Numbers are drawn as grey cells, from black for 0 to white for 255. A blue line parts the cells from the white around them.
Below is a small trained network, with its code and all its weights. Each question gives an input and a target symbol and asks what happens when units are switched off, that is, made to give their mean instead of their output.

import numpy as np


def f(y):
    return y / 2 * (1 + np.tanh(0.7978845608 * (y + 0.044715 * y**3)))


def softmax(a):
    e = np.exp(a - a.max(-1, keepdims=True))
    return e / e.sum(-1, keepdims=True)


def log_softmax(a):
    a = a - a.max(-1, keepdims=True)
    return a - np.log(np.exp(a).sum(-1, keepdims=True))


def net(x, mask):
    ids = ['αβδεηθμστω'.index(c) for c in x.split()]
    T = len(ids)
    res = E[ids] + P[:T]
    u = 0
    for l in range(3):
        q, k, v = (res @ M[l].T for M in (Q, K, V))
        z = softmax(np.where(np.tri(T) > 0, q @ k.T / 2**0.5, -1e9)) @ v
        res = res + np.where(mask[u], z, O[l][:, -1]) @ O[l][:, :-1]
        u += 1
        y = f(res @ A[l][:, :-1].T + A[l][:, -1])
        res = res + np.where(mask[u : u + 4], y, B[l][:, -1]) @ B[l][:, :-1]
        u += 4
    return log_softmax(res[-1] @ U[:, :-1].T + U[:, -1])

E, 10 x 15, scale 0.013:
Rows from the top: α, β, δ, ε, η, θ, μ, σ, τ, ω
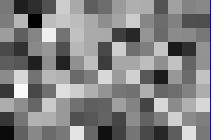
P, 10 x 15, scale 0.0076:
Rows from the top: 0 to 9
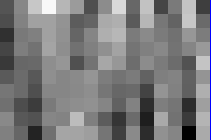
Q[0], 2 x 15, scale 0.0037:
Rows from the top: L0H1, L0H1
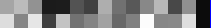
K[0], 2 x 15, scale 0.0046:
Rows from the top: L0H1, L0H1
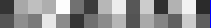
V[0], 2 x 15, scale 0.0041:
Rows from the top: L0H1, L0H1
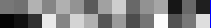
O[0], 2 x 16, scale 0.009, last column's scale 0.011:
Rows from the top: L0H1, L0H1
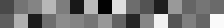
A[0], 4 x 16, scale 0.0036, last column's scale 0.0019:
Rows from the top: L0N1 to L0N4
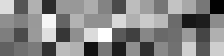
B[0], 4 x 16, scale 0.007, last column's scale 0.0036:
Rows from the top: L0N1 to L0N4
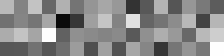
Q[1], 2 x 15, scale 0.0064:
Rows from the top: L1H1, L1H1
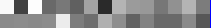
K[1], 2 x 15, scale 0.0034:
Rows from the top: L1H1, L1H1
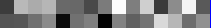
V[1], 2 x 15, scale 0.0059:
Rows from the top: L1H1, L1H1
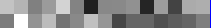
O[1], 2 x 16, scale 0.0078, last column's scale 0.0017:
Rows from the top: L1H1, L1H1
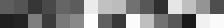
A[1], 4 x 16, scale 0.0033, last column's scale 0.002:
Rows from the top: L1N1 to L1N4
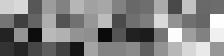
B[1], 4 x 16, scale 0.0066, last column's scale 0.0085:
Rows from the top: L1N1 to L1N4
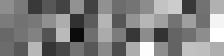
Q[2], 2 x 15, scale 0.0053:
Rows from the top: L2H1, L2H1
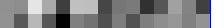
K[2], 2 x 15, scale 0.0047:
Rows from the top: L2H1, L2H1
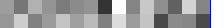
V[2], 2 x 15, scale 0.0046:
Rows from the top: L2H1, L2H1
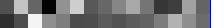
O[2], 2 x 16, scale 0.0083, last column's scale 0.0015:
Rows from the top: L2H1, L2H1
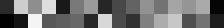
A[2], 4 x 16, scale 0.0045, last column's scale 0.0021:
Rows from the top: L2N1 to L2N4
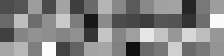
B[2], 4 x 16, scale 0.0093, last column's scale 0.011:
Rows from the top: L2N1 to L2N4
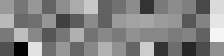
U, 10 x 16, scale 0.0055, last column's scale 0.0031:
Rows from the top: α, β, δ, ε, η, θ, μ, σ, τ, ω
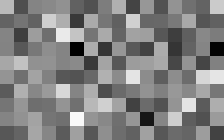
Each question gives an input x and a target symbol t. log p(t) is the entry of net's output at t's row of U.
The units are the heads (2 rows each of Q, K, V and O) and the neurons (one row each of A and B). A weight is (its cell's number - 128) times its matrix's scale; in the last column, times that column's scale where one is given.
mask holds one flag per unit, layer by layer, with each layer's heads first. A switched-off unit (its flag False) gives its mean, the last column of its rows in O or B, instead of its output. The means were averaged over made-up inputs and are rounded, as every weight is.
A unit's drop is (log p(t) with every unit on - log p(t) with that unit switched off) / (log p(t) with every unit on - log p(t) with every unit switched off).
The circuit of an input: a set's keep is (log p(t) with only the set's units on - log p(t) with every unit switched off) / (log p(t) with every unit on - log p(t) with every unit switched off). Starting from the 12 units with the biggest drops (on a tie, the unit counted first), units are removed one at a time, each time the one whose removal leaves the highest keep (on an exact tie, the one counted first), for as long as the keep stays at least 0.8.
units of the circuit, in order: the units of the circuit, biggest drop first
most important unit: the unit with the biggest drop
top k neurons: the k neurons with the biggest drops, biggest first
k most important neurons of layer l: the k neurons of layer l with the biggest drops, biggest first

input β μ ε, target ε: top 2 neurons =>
L2N3; L0N4
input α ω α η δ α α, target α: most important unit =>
L1H1
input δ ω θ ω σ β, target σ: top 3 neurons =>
L0N2; L2N2; L1N1
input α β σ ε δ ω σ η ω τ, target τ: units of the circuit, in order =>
L2N1; L2H1
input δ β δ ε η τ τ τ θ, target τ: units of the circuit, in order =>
L2H1; L2N1; L1N3
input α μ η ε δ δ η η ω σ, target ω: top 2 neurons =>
L0N4; L1N4
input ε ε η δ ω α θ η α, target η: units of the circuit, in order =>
L0H1; L1H1
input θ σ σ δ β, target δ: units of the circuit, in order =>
L2H1; L0N3; L1N1
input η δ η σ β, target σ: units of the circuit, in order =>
L1H1; L0N2; L0H1
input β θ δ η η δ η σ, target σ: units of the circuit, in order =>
L1H1; L0H1
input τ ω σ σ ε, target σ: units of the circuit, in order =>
L1H1; L0N2; L2N2
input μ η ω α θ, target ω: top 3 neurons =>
L2N4; L0N4; L1N3
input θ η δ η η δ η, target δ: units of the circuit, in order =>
L2H1; L0N3; L1H1; L1N4
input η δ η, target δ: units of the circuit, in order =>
L2H1; L0N3; L1H1
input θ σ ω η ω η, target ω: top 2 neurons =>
L0N4; L2N4
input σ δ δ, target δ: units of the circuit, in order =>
L2H1; L1H1; L0N3
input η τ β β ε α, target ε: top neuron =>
L2N2
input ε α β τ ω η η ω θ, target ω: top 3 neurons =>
L0N4; L2N4; L1N3
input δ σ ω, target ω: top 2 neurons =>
L0N4; L1N3
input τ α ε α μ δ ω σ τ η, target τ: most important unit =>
L1N3
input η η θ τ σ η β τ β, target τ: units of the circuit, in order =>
L2H1; L2N1
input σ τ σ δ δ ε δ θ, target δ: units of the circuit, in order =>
L2H1; L0N3; L1N1; L1N2
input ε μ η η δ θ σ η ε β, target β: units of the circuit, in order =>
L2H1; L2N3; L0N2
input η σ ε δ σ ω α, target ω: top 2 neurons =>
L0N4; L1N3
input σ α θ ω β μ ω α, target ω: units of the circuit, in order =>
L2H1; L0N4; L2N4; L1H1
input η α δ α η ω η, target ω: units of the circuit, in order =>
L2H1; L0N4; L2N4
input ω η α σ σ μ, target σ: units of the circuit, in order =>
L1H1
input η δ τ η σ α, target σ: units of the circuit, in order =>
L1H1; L0H1
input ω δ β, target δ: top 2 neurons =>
L0N3; L2N2
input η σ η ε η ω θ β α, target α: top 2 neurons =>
L0N2; L2N2
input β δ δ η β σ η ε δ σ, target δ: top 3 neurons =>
L1N4; L0N3; L1N2
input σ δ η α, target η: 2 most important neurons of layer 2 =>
L2N4; L2N1
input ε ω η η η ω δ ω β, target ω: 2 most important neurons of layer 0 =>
L0N4; L0N3
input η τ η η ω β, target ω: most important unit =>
L2H1
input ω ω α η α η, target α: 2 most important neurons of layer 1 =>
L1N4; L1N3
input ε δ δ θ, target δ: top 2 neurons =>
L0N3; L2N2
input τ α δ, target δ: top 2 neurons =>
L2N4; L0N3
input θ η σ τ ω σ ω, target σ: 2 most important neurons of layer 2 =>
L2N4; L2N1
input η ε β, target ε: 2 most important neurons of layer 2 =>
L2N3; L2N2
